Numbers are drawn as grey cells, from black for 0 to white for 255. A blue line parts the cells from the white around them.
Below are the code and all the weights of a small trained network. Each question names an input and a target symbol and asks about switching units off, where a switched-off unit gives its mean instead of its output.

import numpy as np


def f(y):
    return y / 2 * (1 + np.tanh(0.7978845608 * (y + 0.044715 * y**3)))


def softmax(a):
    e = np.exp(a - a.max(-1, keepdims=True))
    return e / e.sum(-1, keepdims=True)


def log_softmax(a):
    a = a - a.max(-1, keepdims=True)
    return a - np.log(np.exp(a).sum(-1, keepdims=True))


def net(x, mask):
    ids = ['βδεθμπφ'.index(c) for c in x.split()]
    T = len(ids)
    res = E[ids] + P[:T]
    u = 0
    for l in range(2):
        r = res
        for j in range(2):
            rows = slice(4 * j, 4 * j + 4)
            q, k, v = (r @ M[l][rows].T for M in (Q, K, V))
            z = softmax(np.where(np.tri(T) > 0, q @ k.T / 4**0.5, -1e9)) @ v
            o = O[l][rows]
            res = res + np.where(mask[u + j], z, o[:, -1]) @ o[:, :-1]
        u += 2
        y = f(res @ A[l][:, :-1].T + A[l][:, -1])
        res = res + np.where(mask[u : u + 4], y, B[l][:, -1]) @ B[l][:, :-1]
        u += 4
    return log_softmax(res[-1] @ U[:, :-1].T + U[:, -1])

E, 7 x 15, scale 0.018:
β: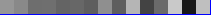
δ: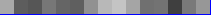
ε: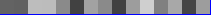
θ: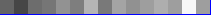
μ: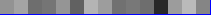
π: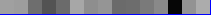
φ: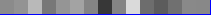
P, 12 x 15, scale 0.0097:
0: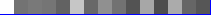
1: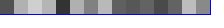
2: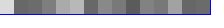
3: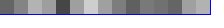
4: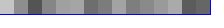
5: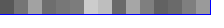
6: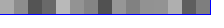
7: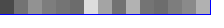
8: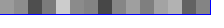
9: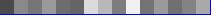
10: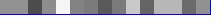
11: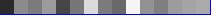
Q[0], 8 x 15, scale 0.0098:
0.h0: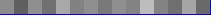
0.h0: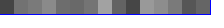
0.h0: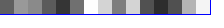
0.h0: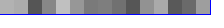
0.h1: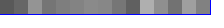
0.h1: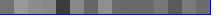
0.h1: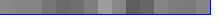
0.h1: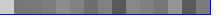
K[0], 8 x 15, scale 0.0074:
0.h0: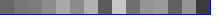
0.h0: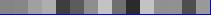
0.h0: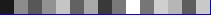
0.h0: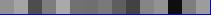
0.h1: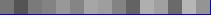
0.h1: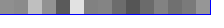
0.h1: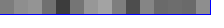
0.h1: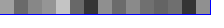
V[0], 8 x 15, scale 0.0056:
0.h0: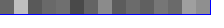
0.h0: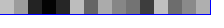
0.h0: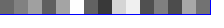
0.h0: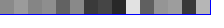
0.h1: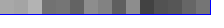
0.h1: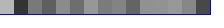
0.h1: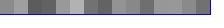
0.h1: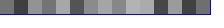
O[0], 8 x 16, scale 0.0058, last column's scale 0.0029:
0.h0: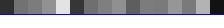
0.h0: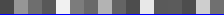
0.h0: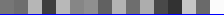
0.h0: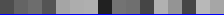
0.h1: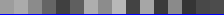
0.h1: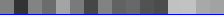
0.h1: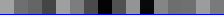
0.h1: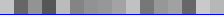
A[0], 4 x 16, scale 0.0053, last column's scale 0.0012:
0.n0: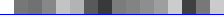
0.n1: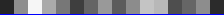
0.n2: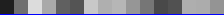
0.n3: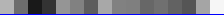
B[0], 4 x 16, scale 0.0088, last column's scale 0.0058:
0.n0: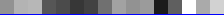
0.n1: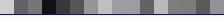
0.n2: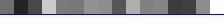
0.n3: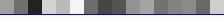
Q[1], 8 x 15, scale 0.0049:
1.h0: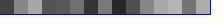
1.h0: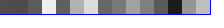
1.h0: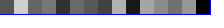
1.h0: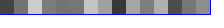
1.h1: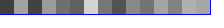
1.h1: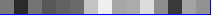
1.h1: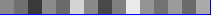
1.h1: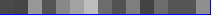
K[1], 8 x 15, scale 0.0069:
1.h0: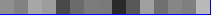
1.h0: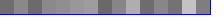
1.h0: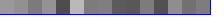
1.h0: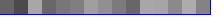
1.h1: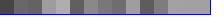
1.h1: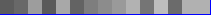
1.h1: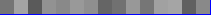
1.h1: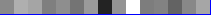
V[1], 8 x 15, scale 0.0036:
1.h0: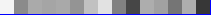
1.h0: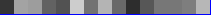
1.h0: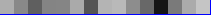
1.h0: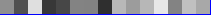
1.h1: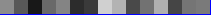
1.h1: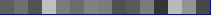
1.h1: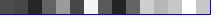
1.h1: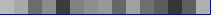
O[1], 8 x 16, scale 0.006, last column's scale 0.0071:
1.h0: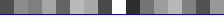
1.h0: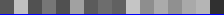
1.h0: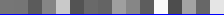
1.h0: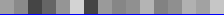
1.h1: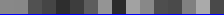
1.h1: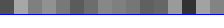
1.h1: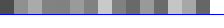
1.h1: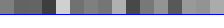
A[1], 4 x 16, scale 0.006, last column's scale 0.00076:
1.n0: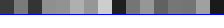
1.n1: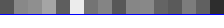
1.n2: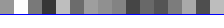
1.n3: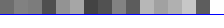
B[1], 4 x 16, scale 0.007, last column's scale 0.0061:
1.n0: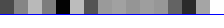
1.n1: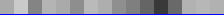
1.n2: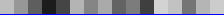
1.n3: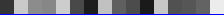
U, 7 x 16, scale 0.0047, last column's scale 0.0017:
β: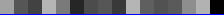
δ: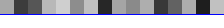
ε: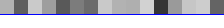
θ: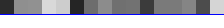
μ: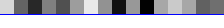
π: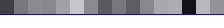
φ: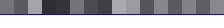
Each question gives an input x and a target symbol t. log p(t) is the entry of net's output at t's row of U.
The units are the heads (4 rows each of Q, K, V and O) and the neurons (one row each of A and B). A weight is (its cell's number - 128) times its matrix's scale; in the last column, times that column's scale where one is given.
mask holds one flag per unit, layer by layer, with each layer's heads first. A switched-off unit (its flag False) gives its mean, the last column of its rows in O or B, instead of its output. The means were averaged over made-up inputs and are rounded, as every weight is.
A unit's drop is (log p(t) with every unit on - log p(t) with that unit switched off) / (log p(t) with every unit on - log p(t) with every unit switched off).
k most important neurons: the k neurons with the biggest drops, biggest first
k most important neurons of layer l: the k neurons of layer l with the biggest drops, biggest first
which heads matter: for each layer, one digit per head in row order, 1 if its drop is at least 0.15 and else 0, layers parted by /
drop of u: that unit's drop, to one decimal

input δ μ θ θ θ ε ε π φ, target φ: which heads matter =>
10 / 00
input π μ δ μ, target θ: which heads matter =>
10 / 10
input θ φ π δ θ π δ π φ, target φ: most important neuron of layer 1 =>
1.n2
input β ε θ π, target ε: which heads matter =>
01 / 01
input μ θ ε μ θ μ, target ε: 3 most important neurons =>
1.n0, 0.n2, 1.n3
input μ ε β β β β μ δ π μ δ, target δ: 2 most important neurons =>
0.n3, 1.n3
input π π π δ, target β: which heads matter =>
10 / 01
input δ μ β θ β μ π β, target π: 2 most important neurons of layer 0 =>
0.n3, 0.n1
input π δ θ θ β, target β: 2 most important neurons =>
0.n0, 0.n3
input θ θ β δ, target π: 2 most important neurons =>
1.n0, 0.n0
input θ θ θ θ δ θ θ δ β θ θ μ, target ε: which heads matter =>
00 / 01
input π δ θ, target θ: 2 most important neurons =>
1.n3, 0.n2
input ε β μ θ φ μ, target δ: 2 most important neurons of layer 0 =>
0.n2, 0.n0
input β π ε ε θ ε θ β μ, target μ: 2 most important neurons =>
1.n2, 0.n2
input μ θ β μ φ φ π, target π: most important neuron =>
0.n3
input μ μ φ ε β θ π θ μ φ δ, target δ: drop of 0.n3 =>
0.2
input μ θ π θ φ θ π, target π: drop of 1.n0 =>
0.2
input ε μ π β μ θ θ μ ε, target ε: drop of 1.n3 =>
0.1
